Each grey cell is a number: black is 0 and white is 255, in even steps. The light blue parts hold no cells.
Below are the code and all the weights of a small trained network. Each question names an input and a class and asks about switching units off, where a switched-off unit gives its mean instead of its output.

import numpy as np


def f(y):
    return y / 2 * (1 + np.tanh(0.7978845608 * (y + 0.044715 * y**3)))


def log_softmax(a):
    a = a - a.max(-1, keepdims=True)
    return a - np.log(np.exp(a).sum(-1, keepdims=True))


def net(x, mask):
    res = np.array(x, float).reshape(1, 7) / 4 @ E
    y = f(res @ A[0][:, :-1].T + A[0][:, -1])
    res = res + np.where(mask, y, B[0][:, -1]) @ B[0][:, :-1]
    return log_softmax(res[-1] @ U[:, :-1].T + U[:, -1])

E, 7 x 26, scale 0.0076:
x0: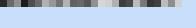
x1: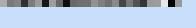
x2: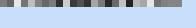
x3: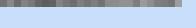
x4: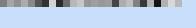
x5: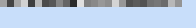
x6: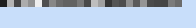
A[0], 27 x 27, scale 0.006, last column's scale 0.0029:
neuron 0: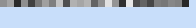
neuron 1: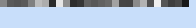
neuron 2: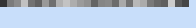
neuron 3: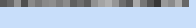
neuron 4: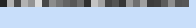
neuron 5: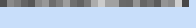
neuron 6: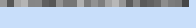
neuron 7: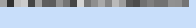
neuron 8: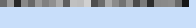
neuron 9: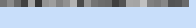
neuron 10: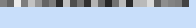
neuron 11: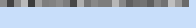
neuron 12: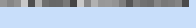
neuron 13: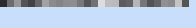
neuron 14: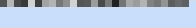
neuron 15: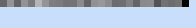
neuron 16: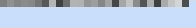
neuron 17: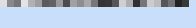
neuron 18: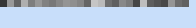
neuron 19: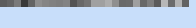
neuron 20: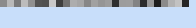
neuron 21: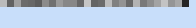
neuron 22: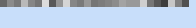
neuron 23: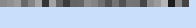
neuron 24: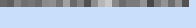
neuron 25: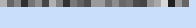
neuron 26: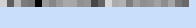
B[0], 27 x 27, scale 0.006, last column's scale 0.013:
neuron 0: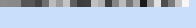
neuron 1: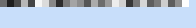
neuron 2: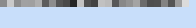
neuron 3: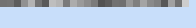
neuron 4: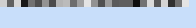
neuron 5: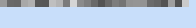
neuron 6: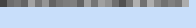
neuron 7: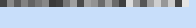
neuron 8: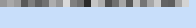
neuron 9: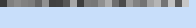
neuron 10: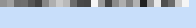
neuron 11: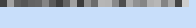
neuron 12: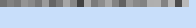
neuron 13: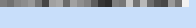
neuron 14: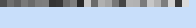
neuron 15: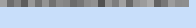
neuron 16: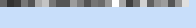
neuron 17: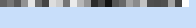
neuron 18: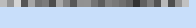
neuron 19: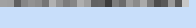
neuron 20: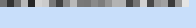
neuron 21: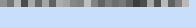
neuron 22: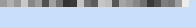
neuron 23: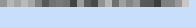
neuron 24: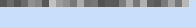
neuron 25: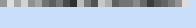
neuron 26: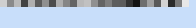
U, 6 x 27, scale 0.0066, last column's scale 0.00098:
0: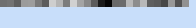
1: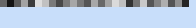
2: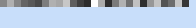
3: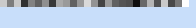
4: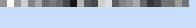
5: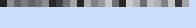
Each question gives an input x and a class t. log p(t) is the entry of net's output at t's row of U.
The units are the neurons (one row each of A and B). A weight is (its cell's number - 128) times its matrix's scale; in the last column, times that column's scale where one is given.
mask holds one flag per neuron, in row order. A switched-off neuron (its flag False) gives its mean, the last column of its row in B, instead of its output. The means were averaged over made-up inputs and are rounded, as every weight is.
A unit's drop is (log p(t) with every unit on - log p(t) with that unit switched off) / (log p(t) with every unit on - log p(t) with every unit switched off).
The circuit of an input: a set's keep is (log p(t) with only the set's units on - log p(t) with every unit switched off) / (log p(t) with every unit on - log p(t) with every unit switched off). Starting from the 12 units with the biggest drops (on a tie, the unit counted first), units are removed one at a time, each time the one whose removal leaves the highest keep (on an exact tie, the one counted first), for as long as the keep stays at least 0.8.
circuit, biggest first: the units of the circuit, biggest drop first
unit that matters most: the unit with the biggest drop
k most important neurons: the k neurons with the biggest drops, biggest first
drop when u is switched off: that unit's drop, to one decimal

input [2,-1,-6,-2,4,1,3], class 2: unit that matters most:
neuron 0
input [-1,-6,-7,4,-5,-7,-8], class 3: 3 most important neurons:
neuron 26; neuron 10; neuron 21
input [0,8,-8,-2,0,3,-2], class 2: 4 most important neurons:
neuron 0; neuron 8; neuron 22; neuron 2
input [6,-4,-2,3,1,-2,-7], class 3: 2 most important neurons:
neuron 26; neuron 17
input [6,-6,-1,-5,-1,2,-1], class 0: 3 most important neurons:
neuron 13; neuron 25; neuron 5
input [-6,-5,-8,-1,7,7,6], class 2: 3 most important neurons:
neuron 0; neuron 8; neuron 1
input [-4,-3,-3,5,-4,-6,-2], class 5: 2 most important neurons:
neuron 14; neuron 9
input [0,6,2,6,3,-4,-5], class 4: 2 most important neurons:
neuron 25; neuron 4
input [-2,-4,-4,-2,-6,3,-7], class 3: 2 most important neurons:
neuron 26; neuron 21
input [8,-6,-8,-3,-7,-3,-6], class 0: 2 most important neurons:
neuron 13; neuron 10
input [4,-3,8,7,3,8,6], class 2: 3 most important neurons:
neuron 10; neuron 14; neuron 9
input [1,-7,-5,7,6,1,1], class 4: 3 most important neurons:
neuron 2; neuron 1; neuron 22
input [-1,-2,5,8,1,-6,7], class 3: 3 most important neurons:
neuron 4; neuron 18; neuron 0
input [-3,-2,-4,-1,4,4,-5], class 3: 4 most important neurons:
neuron 26; neuron 1; neuron 10; neuron 21
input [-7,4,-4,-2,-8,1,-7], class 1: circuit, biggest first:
neuron 1
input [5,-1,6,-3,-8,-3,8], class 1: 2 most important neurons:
neuron 1; neuron 26
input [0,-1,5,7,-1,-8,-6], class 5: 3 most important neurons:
neuron 14; neuron 9; neuron 4
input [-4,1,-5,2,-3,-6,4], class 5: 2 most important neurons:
neuron 14; neuron 10
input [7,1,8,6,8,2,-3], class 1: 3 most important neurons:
neuron 16; neuron 20; neuron 17
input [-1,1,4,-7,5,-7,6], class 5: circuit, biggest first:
neuron 14
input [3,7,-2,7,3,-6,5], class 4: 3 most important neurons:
neuron 25; neuron 23; neuron 7
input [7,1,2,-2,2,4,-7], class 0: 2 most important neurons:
neuron 13; neuron 4
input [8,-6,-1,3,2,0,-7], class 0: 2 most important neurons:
neuron 13; neuron 4
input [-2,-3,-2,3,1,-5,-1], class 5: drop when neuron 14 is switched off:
0.1
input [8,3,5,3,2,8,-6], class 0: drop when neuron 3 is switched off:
0.2
